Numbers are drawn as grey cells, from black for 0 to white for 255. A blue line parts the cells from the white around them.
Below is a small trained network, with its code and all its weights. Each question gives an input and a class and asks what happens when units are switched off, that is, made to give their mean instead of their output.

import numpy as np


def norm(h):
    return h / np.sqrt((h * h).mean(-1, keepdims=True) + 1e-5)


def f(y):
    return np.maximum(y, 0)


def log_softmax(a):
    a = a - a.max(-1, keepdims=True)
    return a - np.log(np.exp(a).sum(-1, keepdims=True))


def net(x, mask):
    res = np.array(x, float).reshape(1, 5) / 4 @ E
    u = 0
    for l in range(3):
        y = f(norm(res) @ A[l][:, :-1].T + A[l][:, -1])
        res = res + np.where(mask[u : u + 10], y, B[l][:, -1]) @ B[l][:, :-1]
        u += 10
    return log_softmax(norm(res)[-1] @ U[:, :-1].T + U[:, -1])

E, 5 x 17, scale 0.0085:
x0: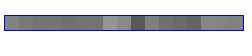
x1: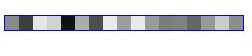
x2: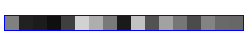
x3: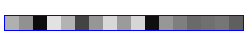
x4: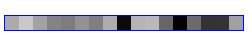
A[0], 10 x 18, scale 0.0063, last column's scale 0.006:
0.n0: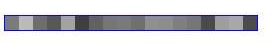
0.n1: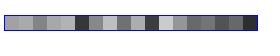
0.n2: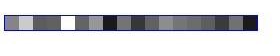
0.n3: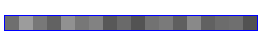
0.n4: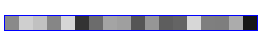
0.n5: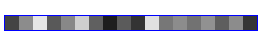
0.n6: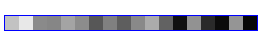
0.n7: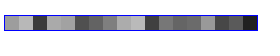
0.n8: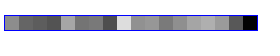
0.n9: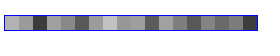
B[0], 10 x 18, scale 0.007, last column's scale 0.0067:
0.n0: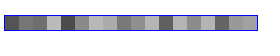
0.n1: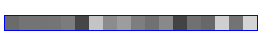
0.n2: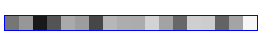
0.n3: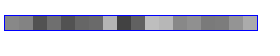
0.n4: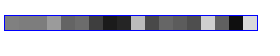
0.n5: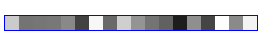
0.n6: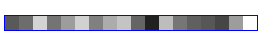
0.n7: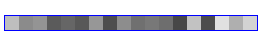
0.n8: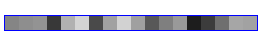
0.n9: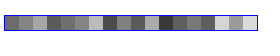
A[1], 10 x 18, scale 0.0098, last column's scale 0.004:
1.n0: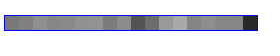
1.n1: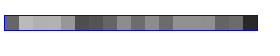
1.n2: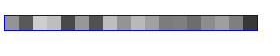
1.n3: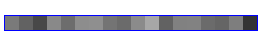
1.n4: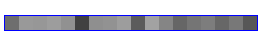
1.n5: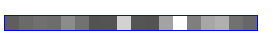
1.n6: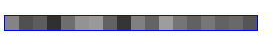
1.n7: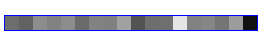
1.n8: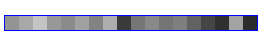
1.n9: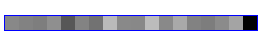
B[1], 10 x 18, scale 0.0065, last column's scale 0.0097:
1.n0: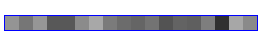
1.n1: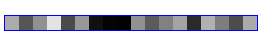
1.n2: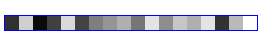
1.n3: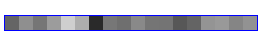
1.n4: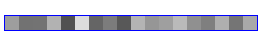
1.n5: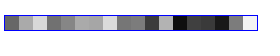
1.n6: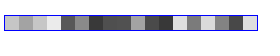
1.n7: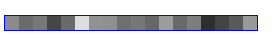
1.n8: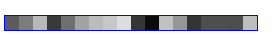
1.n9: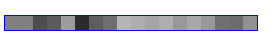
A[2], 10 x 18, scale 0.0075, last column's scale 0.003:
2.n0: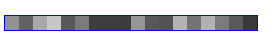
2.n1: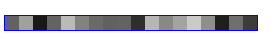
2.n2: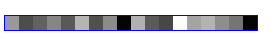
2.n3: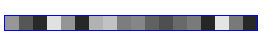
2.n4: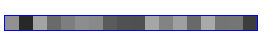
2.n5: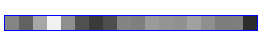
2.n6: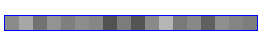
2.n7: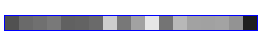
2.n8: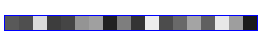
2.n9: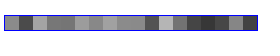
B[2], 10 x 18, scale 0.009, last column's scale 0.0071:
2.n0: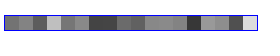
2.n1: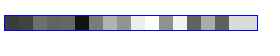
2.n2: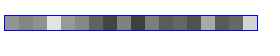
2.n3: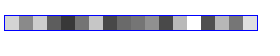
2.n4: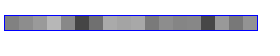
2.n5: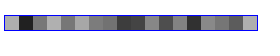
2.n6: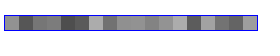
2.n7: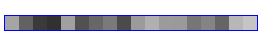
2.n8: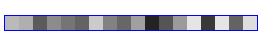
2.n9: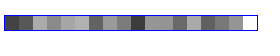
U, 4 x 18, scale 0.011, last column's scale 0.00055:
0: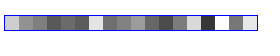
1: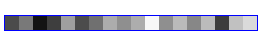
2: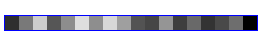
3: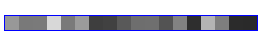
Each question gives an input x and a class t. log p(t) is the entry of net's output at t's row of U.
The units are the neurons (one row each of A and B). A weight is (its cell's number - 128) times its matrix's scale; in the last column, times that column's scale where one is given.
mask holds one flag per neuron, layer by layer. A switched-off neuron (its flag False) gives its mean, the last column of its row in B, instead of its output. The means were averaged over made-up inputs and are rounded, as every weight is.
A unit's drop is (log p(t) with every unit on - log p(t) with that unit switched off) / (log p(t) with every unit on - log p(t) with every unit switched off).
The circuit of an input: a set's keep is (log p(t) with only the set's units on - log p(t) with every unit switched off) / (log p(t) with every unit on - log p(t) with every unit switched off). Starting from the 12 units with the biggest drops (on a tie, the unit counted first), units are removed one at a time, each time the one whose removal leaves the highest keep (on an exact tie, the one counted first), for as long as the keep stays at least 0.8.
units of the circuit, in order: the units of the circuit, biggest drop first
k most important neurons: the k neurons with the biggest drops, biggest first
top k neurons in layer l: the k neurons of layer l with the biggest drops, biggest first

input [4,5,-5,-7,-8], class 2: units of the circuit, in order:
1.n5
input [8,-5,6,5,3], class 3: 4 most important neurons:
1.n6, 0.n5, 1.n2, 2.n2
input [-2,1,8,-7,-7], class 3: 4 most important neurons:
1.n6, 0.n6, 0.n9, 0.n7
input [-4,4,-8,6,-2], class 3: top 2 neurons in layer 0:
0.n5, 0.n4
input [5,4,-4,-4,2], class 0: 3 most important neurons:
0.n5, 0.n2, 2.n8
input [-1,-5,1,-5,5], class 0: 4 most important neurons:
0.n5, 1.n2, 1.n5, 2.n8
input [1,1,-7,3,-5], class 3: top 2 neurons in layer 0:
0.n4, 0.n6
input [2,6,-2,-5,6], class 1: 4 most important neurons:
1.n2, 1.n5, 0.n9, 0.n7
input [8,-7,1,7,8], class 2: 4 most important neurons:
0.n6, 1.n2, 0.n5, 2.n8
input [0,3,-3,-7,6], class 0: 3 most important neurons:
0.n5, 2.n8, 1.n5
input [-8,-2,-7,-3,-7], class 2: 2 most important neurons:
1.n5, 0.n8
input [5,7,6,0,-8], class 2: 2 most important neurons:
1.n5, 0.n2
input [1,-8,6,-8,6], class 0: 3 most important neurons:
0.n5, 1.n2, 2.n8
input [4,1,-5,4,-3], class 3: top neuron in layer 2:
2.n0
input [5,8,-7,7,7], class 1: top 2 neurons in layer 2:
2.n8, 2.n7
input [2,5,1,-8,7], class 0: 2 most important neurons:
0.n5, 2.n8
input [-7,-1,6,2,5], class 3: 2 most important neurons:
1.n6, 1.n5
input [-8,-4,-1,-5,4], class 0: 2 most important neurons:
0.n5, 1.n2
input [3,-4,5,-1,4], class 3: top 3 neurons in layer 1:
1.n6, 1.n2, 1.n5
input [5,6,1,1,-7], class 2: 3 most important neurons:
1.n5, 0.n2, 1.n7
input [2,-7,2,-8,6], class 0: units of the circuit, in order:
0.n5
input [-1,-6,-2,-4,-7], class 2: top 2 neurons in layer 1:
1.n5, 1.n2
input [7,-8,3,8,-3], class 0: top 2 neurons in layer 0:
0.n7, 0.n1
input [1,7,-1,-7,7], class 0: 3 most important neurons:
0.n5, 2.n8, 1.n5
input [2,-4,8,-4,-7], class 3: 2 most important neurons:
1.n6, 0.n6
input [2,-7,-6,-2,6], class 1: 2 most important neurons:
0.n2, 2.n1
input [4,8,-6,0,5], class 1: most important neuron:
1.n2
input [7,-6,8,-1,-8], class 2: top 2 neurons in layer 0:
0.n4, 0.n8
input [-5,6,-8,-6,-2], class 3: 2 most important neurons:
1.n1, 0.n4
